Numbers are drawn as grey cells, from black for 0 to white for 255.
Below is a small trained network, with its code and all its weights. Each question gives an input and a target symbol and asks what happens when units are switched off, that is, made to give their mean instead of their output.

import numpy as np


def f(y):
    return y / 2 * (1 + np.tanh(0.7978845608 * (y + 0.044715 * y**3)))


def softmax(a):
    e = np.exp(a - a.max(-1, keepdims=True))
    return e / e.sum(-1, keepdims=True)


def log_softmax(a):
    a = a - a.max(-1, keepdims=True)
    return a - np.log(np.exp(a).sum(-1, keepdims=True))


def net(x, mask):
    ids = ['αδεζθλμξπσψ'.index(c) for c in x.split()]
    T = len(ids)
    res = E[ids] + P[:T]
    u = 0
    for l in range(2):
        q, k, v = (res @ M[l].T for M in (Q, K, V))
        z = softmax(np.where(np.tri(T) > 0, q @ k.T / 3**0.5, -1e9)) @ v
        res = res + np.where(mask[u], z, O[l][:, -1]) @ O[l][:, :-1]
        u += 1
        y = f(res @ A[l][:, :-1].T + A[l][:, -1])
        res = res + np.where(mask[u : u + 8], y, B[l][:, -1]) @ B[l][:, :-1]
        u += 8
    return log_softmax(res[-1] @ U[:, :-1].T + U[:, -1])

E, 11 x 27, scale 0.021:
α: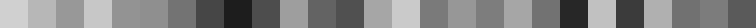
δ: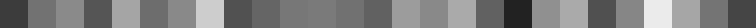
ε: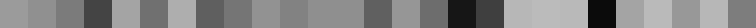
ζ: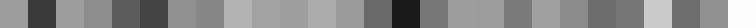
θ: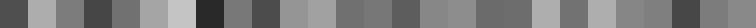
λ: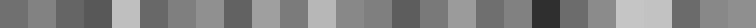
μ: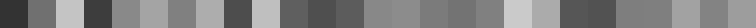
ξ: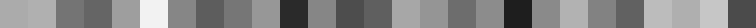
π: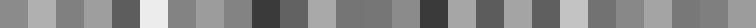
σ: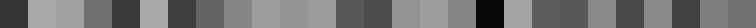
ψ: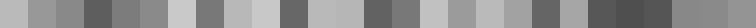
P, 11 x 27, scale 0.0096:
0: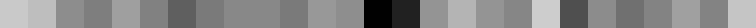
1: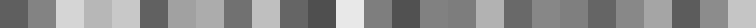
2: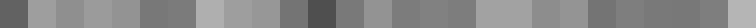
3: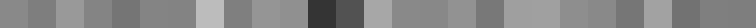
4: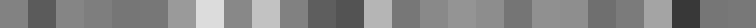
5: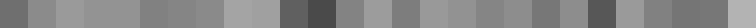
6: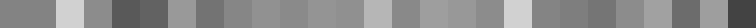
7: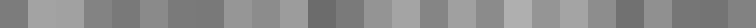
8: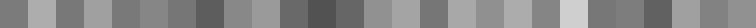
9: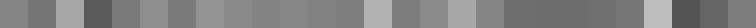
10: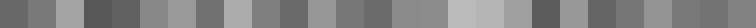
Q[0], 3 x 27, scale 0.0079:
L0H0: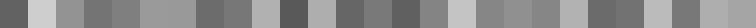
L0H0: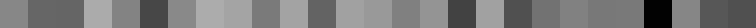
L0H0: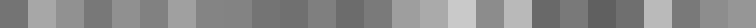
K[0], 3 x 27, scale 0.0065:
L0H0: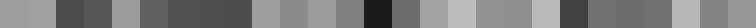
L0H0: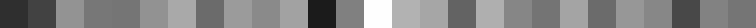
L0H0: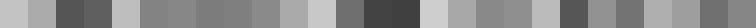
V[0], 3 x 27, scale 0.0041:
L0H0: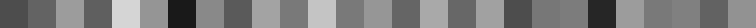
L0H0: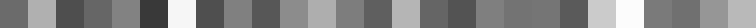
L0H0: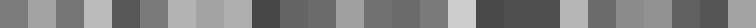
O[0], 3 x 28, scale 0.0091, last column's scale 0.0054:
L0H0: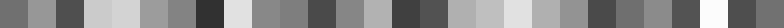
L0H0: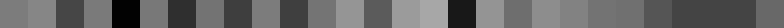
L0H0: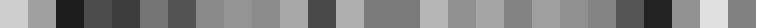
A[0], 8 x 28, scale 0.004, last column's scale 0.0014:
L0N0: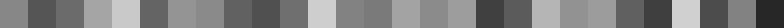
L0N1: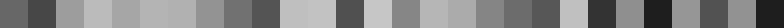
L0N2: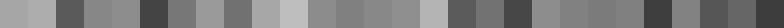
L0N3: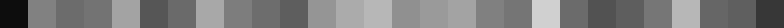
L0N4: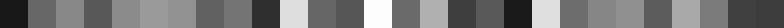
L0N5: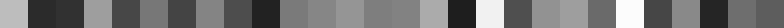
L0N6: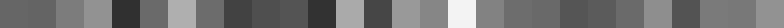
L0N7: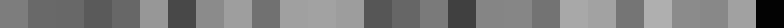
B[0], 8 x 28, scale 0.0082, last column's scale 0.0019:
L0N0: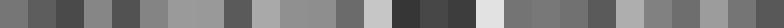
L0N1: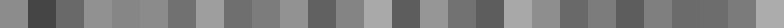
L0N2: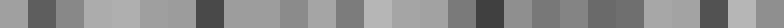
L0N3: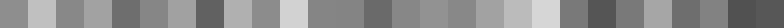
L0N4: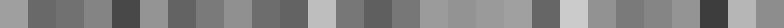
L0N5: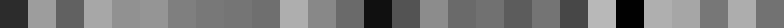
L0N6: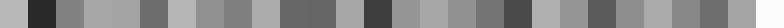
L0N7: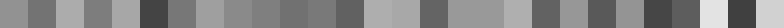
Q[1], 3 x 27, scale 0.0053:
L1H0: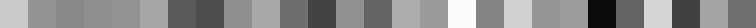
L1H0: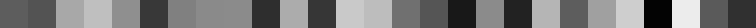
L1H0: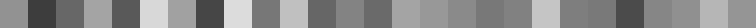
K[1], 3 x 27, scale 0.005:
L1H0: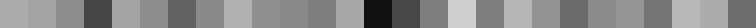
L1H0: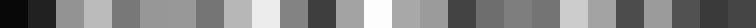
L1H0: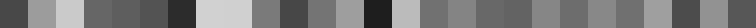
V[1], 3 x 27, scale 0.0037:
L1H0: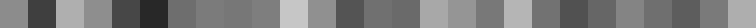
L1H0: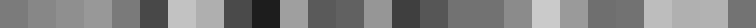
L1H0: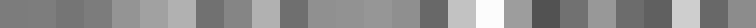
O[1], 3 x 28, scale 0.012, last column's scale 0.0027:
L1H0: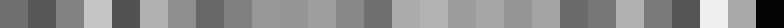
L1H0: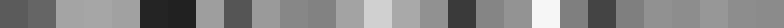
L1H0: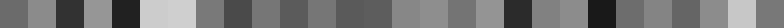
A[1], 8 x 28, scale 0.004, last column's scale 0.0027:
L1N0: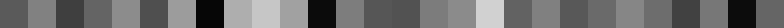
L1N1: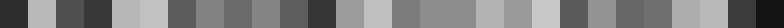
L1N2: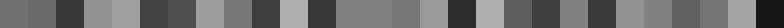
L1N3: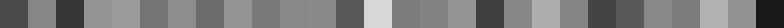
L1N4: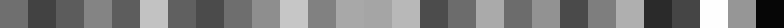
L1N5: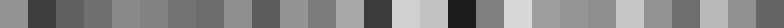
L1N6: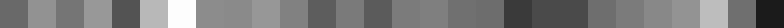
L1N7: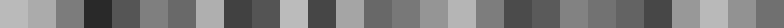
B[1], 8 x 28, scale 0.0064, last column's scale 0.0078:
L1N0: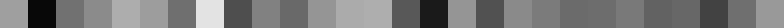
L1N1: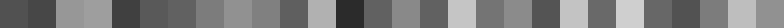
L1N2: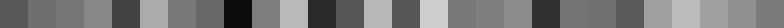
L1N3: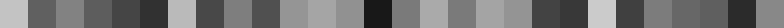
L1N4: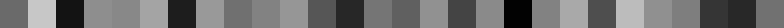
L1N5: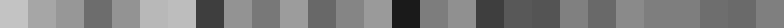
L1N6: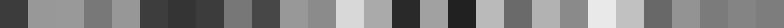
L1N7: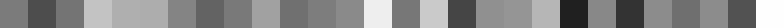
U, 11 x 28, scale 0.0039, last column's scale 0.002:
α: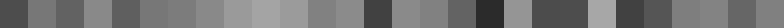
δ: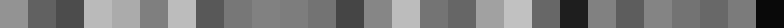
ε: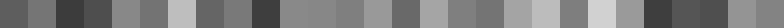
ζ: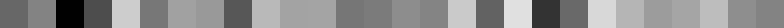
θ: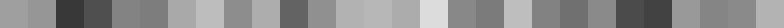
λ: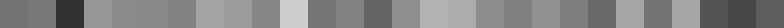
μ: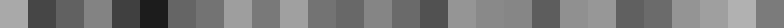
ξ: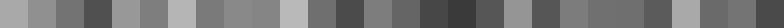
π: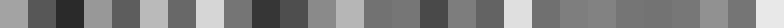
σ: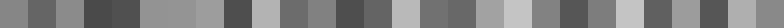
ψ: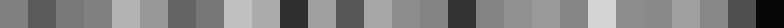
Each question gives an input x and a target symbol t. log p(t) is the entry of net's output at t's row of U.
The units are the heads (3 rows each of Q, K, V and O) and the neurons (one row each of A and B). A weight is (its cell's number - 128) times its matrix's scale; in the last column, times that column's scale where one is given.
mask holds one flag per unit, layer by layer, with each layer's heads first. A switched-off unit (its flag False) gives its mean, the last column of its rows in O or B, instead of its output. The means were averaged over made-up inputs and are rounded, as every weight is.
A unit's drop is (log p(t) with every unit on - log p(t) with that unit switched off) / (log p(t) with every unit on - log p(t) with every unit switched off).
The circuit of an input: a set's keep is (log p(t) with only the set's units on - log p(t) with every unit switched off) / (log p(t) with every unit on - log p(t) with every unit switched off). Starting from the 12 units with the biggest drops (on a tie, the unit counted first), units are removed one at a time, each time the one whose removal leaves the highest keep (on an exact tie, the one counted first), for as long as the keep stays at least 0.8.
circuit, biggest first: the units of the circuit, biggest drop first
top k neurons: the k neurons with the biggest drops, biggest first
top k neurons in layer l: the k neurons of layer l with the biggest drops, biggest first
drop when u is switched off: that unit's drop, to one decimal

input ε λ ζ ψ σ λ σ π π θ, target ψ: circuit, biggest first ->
(L1H0, L0H0)
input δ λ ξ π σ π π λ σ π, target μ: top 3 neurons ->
(L1N1, L1N3, L1N7)
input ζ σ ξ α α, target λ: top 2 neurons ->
(L1N4, L1N7)
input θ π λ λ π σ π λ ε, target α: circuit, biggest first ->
(L0H0, L0N5)
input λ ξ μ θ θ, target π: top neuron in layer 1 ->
(L1N0)
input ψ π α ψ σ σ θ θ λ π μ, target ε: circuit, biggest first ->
(L1H0, L1N6)
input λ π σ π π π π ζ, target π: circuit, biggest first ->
(L0H0, L1N0, L1H0)
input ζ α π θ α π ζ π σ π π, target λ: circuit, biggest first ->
(L1H0, L1N4)
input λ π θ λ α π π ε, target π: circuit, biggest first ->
(L0H0, L1N0)
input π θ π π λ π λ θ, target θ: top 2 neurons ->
(L1N7, L0N4)
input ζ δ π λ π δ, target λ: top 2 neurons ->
(L0N3, L1N4)
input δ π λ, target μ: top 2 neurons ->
(L1N1, L1N3)
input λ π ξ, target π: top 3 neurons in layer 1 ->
(L1N0, L1N7, L1N1)
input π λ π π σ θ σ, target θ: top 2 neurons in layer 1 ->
(L1N7, L1N1)
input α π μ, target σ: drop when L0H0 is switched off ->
0.3
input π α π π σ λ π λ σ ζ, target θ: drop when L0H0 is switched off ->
1.0
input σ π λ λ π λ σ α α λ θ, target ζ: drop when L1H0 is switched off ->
0.5
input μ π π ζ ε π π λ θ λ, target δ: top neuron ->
(L1N3)
